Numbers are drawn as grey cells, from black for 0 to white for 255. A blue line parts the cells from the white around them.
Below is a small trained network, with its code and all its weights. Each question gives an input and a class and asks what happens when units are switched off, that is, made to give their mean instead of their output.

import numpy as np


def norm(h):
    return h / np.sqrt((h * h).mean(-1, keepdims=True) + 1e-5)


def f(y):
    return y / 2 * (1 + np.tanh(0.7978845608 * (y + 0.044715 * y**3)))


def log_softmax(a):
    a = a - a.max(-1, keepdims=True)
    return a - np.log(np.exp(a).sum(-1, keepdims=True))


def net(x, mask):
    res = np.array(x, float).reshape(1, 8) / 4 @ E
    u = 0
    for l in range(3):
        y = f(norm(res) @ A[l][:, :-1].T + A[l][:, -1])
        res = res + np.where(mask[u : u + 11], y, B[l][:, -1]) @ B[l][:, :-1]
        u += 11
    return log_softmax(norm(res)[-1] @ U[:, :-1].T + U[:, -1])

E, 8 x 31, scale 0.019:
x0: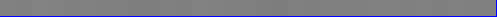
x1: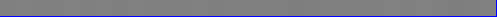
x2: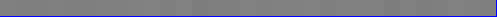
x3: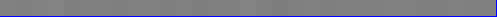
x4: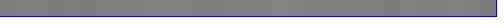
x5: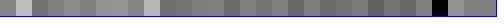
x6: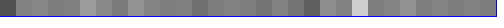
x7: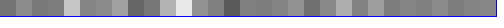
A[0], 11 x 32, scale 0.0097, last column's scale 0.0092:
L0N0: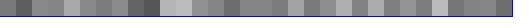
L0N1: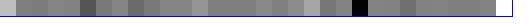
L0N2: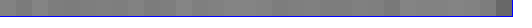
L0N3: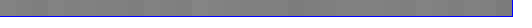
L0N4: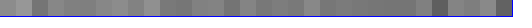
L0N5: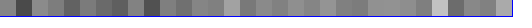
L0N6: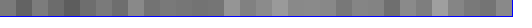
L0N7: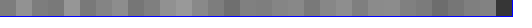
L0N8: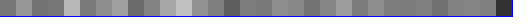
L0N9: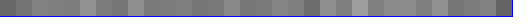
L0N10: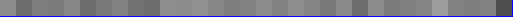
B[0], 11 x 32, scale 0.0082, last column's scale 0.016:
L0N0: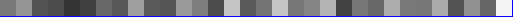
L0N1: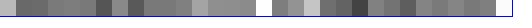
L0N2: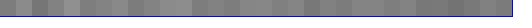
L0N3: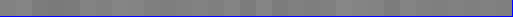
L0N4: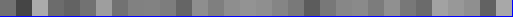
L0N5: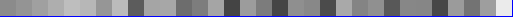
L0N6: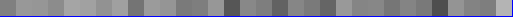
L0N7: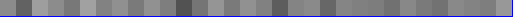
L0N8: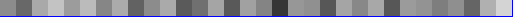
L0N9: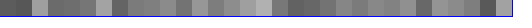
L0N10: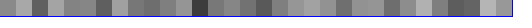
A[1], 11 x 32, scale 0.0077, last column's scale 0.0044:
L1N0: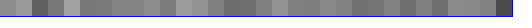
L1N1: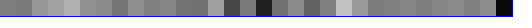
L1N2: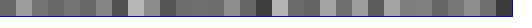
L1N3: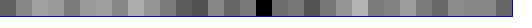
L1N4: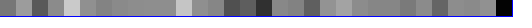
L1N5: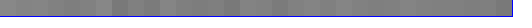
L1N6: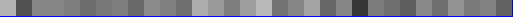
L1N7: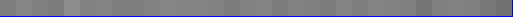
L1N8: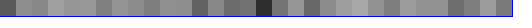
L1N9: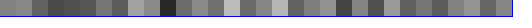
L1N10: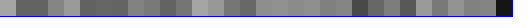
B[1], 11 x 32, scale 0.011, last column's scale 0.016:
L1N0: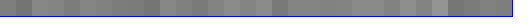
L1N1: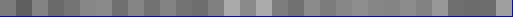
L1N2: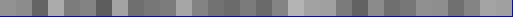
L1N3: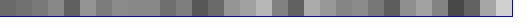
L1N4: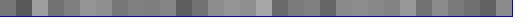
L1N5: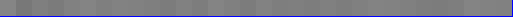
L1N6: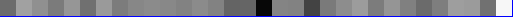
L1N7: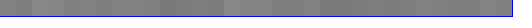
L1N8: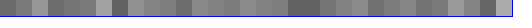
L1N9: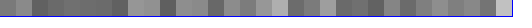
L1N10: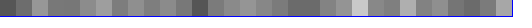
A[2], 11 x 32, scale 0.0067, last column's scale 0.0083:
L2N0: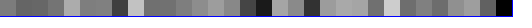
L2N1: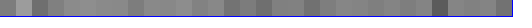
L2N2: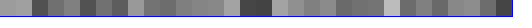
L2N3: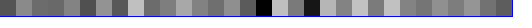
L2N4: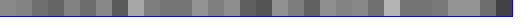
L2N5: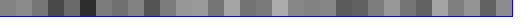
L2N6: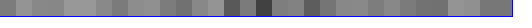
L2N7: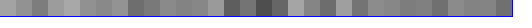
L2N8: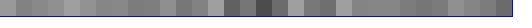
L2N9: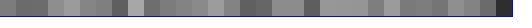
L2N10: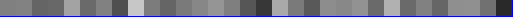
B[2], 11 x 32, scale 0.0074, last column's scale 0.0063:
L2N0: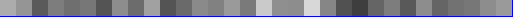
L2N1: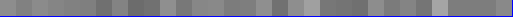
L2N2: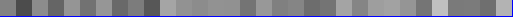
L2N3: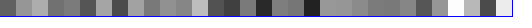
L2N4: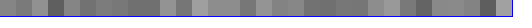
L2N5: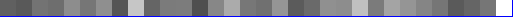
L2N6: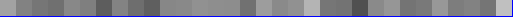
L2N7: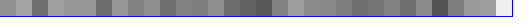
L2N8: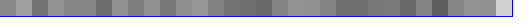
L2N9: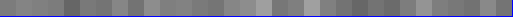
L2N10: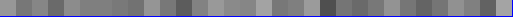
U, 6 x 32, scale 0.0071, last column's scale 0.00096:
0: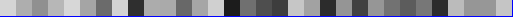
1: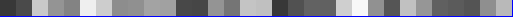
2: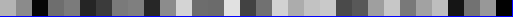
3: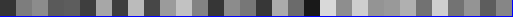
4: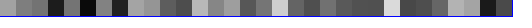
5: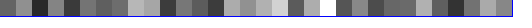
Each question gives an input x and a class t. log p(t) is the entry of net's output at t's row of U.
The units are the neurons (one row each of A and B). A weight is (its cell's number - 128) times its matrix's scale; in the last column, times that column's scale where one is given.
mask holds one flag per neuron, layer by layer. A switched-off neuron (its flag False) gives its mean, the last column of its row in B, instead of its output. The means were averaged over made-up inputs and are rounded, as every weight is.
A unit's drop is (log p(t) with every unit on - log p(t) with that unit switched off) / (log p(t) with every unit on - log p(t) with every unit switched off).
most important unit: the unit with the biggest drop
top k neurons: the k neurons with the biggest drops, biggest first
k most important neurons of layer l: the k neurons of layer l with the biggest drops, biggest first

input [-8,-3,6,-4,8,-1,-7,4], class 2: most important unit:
L0N0
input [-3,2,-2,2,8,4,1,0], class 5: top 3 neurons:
[L0N1; L0N5; L0N8]
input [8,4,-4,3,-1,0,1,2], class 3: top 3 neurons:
[L0N0; L0N5; L0N1]
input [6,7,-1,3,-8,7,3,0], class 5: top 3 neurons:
[L0N1; L0N5; L0N8]
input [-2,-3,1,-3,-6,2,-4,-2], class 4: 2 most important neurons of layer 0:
[L0N5; L0N8]
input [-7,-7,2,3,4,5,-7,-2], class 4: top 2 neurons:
[L0N5; L0N8]
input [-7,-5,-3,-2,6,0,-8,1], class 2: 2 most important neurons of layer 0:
[L0N5; L0N1]
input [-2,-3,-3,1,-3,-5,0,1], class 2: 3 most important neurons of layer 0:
[L0N0; L0N8; L0N5]
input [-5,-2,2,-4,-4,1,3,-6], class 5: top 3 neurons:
[L0N1; L0N8; L0N5]
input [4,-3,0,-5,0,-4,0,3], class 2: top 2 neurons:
[L0N0; L1N6]
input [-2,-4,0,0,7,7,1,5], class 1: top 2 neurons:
[L0N1; L1N1]
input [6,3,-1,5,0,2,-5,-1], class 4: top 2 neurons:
[L0N5; L0N8]
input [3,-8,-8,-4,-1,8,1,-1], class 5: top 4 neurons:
[L0N1; L1N6; L0N5; L0N8]
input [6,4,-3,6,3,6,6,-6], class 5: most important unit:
L0N1
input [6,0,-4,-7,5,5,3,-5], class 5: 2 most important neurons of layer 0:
[L0N1; L0N0]
